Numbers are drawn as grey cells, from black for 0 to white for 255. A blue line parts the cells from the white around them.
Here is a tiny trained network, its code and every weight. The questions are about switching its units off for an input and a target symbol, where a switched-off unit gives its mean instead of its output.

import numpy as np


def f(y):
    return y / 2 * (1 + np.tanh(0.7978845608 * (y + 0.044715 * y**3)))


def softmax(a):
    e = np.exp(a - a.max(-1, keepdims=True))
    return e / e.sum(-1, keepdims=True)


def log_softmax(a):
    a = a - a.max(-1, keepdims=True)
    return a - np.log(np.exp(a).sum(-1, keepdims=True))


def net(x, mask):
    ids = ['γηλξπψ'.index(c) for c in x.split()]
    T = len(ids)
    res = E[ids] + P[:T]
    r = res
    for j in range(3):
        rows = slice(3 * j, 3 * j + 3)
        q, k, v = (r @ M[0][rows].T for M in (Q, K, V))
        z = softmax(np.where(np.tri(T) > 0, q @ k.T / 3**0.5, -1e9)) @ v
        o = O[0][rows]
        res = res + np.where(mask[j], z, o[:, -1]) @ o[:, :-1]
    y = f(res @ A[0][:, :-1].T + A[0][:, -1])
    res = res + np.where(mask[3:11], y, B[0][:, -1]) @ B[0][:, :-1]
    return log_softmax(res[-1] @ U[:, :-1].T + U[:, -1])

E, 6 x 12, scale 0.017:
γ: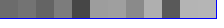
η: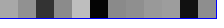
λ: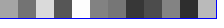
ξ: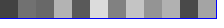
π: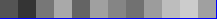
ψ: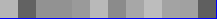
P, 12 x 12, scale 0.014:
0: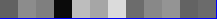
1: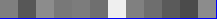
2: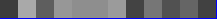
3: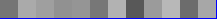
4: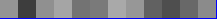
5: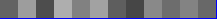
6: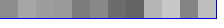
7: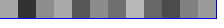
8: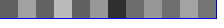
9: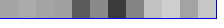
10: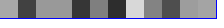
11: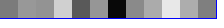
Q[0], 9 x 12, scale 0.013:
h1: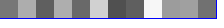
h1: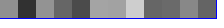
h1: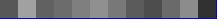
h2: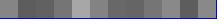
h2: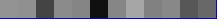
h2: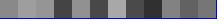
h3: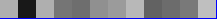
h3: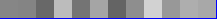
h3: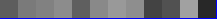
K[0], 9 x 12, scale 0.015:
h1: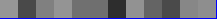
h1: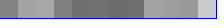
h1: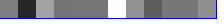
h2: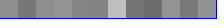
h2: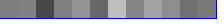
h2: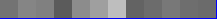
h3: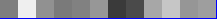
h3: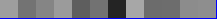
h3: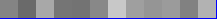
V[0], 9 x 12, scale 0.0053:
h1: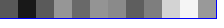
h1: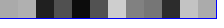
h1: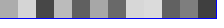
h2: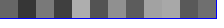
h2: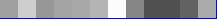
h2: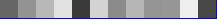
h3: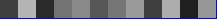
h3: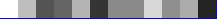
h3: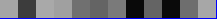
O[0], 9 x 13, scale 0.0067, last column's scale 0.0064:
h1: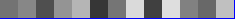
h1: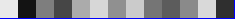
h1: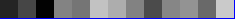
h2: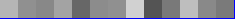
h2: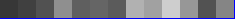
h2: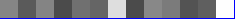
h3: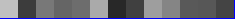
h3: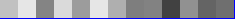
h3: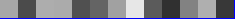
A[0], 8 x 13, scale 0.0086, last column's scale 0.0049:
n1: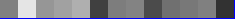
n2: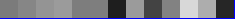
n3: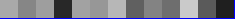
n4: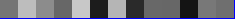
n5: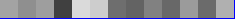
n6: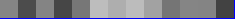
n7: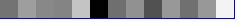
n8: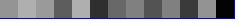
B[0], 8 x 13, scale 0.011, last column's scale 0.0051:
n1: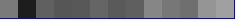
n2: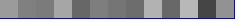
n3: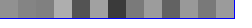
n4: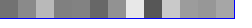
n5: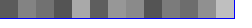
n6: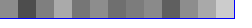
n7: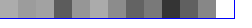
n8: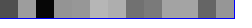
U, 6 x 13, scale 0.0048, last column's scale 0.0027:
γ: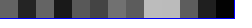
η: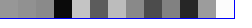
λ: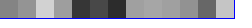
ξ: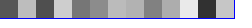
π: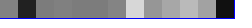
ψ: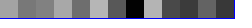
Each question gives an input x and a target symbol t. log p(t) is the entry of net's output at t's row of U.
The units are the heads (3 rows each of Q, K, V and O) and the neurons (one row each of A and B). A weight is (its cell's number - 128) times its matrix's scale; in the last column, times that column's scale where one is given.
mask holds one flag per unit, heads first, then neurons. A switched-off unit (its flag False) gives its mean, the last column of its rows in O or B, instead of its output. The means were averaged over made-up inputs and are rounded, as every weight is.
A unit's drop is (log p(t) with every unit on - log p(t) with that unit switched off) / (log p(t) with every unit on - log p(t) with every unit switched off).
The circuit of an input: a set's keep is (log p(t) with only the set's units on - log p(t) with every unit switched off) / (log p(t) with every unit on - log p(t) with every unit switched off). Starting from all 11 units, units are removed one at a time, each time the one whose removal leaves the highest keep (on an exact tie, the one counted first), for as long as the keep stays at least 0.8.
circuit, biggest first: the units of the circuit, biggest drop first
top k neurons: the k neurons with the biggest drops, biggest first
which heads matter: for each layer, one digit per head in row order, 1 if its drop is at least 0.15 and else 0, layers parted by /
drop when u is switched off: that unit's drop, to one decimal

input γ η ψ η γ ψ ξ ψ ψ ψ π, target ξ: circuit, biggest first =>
[h3]
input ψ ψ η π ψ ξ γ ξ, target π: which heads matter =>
100
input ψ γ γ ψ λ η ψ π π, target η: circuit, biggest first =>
[n7, h1, h3]
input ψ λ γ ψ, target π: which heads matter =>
100
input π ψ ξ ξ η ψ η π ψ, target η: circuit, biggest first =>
[h1, n7, h3]
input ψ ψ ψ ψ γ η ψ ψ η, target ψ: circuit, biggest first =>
[h2, n7, n2]
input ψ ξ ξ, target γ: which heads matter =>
001
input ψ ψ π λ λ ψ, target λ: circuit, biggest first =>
[h1, n4]
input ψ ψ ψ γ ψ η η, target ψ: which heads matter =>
011
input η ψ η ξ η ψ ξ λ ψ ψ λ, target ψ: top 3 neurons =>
[n2, n7, n1]
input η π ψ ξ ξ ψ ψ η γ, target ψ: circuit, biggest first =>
[h1, h3]
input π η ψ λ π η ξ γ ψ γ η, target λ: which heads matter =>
010
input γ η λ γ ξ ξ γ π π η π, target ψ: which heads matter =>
011
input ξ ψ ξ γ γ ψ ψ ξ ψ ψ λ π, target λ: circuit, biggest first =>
[h1]
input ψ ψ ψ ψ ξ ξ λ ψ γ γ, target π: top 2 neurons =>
[n6, n7]
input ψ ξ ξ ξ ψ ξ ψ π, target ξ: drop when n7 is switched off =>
0.1
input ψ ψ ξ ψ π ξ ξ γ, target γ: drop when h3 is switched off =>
0.6
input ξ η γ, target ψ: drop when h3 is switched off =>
0.2
